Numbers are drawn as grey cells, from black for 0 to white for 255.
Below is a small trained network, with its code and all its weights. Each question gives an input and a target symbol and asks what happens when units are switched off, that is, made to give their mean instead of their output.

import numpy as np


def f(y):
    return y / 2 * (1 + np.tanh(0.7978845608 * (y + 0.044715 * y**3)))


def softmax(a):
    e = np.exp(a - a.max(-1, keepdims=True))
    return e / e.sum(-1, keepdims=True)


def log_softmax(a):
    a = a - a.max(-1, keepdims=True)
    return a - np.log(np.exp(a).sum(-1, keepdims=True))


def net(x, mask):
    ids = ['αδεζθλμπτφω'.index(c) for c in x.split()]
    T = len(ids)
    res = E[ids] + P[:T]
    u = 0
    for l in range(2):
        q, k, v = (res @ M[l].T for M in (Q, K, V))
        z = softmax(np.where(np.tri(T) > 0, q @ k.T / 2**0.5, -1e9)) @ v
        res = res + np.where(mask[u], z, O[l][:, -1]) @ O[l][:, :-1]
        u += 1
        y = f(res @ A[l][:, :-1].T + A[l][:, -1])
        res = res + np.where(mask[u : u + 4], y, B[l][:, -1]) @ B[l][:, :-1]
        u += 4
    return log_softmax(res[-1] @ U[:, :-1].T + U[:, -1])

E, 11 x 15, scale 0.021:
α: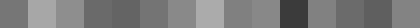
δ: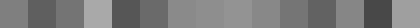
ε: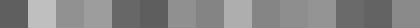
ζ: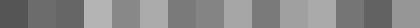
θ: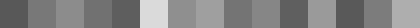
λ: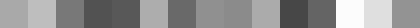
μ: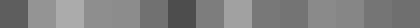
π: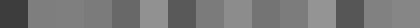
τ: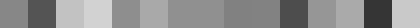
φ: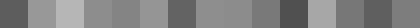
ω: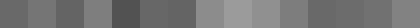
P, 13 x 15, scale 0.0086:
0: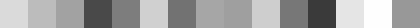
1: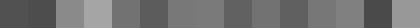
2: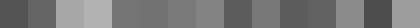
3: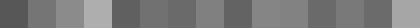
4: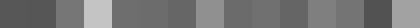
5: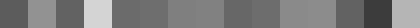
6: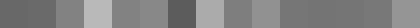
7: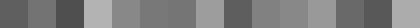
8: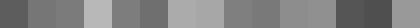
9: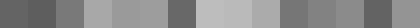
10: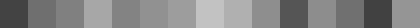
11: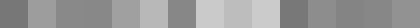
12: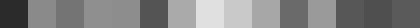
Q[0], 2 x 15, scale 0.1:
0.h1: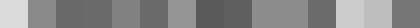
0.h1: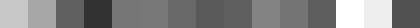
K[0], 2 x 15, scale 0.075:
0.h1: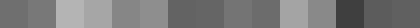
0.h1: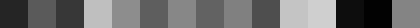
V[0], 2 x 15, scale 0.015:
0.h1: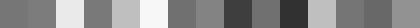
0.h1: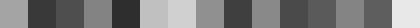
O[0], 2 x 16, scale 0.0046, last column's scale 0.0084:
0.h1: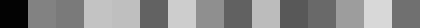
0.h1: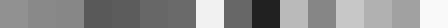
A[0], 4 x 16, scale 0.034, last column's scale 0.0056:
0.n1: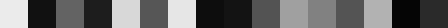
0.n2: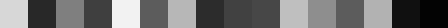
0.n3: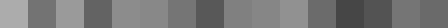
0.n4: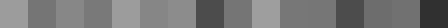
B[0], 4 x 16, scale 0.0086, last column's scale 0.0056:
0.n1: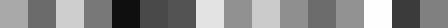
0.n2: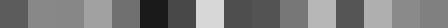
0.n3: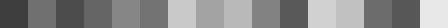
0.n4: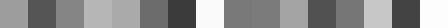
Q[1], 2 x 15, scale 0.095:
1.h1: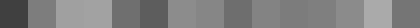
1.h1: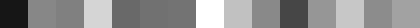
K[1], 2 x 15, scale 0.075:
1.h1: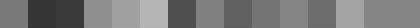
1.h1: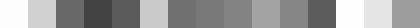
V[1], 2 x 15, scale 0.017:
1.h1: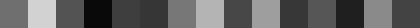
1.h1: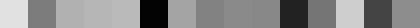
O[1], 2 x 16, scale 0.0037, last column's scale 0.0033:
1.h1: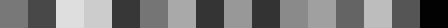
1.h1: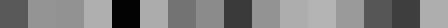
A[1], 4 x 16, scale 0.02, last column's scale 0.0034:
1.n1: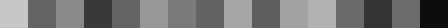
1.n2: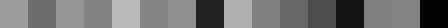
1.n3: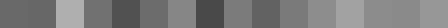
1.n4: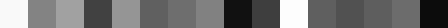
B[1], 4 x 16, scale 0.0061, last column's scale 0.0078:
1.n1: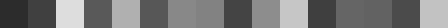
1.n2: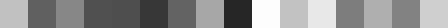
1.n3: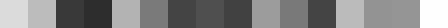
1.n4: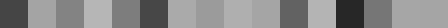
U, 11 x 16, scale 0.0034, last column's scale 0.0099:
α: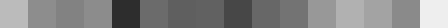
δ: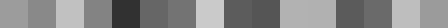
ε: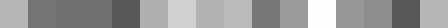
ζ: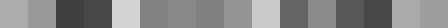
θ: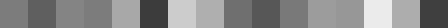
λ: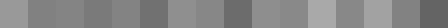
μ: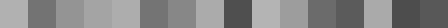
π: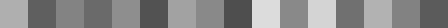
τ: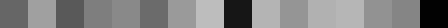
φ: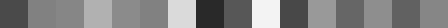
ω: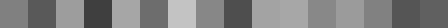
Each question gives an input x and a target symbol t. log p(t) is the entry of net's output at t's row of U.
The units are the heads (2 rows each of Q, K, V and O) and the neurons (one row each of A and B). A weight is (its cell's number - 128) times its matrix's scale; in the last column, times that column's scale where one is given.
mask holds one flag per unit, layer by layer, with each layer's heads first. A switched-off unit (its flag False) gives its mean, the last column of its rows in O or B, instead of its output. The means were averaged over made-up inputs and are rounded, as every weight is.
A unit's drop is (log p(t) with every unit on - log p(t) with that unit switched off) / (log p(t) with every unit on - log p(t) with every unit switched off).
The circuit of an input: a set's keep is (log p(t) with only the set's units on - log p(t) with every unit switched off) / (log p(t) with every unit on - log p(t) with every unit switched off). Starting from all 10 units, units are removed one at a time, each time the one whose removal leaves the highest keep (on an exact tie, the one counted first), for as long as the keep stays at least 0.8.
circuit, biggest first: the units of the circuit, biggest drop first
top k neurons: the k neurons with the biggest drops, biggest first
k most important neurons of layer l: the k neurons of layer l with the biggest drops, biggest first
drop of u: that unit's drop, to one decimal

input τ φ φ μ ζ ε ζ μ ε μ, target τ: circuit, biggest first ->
1.h1; 0.h1
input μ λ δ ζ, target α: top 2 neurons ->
0.n4; 1.n3
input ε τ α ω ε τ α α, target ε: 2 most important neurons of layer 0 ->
0.n3; 0.n4
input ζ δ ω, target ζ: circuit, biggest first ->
1.h1
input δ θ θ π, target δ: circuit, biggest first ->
0.h1; 1.n4
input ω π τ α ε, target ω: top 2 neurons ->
1.n1; 0.n3
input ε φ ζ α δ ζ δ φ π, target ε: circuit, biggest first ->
0.h1; 0.n3
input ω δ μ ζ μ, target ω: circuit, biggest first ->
0.h1; 1.n1; 0.n3
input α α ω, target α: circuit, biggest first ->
1.h1; 1.n3
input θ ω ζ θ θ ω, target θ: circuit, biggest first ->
0.h1; 1.h1
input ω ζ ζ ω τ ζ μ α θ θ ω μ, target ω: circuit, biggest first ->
1.n1; 0.h1; 0.n3
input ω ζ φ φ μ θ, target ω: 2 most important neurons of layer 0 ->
0.n3; 0.n4
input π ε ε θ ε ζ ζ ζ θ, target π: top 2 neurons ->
1.n2; 0.n3
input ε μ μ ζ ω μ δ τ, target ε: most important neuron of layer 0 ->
0.n3
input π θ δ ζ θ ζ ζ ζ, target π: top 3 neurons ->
1.n2; 0.n3; 0.n4
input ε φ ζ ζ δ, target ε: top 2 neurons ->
0.n3; 0.n4
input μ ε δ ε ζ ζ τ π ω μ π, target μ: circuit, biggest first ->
0.n4; 0.h1
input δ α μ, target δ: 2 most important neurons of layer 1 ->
1.n4; 1.n1
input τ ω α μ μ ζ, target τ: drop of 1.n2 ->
0.0
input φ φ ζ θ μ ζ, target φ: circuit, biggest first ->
0.h1
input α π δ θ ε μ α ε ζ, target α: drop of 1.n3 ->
0.5
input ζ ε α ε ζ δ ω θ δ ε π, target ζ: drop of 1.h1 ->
1.0
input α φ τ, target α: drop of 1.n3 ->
0.5
